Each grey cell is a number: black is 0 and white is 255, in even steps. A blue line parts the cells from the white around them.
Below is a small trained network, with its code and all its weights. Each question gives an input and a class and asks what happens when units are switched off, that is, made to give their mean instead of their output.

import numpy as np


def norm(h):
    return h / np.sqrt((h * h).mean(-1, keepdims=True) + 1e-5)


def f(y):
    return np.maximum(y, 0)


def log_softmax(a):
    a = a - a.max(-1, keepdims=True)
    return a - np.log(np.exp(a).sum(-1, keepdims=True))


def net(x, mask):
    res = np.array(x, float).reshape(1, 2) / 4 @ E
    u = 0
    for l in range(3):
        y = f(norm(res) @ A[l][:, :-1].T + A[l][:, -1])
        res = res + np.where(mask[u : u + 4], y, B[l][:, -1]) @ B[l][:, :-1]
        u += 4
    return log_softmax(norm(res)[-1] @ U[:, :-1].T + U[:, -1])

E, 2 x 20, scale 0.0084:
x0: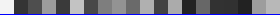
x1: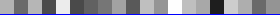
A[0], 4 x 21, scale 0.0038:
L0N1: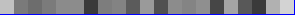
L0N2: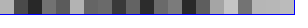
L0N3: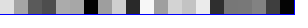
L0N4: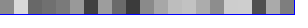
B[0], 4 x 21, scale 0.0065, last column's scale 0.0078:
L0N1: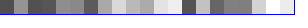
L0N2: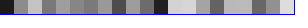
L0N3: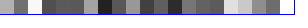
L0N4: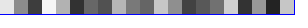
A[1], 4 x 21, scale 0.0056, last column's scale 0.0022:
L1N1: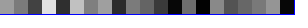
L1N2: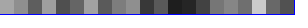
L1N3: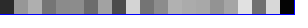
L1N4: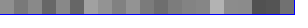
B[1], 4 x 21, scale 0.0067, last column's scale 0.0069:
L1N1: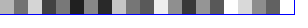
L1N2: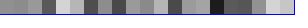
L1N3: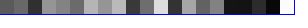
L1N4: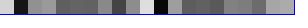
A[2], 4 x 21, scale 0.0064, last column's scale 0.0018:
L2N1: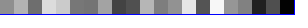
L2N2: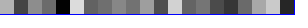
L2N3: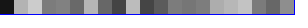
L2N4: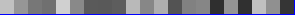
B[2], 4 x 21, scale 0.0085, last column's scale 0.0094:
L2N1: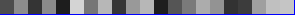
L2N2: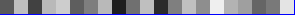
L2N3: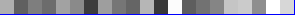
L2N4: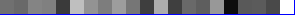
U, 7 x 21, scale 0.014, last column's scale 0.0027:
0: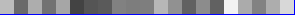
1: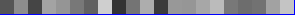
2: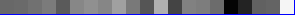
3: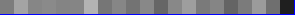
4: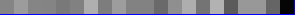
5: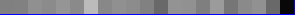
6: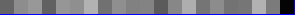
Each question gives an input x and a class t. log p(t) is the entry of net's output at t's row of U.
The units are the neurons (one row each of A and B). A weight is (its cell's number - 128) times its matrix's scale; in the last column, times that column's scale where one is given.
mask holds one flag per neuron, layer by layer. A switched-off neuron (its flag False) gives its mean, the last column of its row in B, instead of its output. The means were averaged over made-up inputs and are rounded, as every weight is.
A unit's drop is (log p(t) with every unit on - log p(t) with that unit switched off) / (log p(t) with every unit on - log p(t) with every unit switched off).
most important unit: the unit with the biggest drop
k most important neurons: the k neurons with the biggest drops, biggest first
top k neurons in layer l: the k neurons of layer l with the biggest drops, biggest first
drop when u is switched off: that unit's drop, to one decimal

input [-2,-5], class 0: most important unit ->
L0N1
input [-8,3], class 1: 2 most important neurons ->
[L2N1; L1N1]
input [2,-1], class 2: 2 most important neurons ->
[L1N3; L0N2]
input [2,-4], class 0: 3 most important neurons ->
[L0N1; L1N1; L2N4]
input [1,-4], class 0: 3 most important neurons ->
[L0N1; L1N1; L2N4]
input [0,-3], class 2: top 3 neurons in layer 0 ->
[L0N2; L0N3; L0N4]
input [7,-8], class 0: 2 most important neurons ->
[L1N1; L1N3]
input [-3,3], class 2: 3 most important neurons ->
[L0N2; L1N1; L2N4]
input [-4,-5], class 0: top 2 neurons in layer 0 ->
[L0N1; L0N2]
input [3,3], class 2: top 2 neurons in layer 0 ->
[L0N3; L0N1]
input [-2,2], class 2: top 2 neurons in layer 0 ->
[L0N2; L0N4]
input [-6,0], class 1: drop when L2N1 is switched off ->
0.3
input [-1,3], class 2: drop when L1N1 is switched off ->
0.3
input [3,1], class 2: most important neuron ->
[L1N3]
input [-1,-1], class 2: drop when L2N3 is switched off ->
0.0
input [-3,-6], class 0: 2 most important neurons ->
[L0N1; L1N1]
